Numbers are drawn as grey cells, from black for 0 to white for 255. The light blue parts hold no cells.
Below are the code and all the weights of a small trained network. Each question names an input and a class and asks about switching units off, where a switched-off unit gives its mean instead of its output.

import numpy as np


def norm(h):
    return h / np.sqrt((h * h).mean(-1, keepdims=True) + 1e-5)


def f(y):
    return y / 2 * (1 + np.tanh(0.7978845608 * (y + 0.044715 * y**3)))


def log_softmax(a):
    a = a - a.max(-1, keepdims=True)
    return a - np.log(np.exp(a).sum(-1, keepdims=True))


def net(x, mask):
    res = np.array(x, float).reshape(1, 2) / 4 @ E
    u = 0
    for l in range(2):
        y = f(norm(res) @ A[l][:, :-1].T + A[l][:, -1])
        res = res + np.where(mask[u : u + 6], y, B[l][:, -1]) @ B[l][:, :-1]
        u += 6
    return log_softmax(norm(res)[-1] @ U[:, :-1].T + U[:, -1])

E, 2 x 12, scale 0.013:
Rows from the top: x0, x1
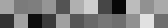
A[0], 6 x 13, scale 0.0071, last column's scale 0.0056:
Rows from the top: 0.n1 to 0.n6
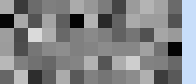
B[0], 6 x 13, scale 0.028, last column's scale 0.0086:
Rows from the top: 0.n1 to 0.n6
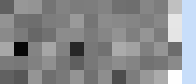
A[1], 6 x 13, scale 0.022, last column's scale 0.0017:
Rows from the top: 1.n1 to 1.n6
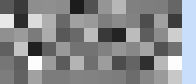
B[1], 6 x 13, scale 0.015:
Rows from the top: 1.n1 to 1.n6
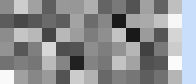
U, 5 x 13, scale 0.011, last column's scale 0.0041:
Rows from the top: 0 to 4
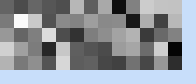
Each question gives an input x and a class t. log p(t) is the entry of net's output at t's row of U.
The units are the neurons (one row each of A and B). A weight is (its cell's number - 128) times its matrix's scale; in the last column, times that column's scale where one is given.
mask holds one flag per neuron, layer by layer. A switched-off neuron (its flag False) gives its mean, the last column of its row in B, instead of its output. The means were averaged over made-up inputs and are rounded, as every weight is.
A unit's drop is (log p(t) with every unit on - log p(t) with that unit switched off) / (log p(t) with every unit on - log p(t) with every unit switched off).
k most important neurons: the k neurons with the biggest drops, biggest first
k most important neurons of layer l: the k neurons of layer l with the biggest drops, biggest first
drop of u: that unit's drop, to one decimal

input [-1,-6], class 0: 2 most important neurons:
0.n3, 0.n6
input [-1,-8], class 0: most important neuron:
1.n2
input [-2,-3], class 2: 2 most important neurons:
0.n2, 0.n3
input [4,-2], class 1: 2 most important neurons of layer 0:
0.n2, 0.n6
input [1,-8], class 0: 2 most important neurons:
1.n2, 0.n3
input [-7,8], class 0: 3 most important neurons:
0.n6, 1.n5, 1.n3
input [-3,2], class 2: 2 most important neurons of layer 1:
1.n5, 1.n3
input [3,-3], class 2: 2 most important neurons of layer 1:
1.n2, 1.n3
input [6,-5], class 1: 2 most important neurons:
0.n2, 1.n3
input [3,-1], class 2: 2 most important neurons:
0.n3, 1.n4
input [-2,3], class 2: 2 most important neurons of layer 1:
1.n5, 1.n2
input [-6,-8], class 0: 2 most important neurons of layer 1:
1.n2, 1.n4
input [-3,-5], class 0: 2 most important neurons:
0.n6, 0.n3
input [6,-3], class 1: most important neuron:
1.n3
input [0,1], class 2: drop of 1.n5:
0.6
